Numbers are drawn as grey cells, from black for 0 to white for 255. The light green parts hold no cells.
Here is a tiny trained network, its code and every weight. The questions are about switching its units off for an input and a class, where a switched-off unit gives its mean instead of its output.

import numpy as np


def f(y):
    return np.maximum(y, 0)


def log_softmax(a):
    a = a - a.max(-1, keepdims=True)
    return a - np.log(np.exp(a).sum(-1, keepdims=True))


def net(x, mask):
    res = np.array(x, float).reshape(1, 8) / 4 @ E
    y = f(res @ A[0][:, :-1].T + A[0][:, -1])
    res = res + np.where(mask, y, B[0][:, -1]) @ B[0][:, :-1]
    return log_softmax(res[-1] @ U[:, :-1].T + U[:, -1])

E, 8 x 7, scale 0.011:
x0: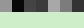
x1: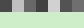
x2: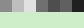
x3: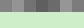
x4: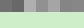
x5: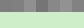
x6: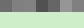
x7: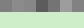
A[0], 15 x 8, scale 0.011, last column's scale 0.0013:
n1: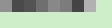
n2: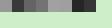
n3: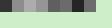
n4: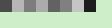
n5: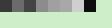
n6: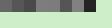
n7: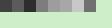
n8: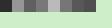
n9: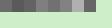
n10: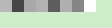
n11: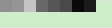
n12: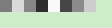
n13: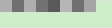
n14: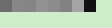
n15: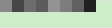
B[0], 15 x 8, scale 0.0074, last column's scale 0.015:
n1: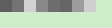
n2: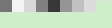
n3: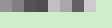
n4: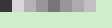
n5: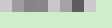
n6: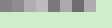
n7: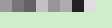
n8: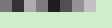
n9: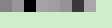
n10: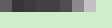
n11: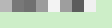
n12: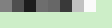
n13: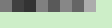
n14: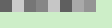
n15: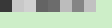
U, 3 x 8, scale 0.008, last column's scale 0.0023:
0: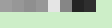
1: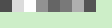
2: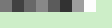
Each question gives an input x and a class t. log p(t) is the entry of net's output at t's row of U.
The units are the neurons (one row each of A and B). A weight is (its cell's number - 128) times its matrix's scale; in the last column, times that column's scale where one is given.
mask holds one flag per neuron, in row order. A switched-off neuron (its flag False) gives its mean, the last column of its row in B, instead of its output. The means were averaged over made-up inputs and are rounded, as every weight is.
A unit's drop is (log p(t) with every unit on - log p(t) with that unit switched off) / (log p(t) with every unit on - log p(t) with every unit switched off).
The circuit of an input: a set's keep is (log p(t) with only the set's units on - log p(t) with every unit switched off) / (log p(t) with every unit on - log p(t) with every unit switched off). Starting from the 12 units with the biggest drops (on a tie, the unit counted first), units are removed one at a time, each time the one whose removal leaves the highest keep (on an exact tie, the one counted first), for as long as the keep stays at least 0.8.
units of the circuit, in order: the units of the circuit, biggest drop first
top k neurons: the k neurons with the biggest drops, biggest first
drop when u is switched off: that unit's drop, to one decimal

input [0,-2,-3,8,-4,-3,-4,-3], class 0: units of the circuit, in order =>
[n12]
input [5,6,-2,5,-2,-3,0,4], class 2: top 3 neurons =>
[n12 n4 n8]
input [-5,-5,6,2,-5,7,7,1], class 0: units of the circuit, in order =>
[n11 n2]
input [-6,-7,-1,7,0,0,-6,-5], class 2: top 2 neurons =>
[n10 n2]
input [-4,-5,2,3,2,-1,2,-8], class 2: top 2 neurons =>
[n2 n10]
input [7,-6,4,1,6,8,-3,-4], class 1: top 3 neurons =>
[n2 n12 n15]
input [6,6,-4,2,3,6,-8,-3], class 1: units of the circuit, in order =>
[n2 n15]
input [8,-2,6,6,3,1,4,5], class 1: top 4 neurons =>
[n2 n15 n1 n7]
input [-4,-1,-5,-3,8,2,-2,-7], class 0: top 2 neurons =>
[n2 n5]
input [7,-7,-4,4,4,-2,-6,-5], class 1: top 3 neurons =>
[n2 n15 n12]
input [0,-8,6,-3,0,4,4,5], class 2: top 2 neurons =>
[n10 n13]
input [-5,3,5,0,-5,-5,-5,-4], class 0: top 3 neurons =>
[n2 n11 n3]
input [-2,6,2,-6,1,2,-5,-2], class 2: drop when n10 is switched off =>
0.0
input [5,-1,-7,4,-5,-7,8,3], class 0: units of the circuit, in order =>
[n7]
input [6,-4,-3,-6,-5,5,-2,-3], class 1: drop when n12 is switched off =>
0.1
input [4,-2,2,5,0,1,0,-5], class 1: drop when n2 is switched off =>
0.2
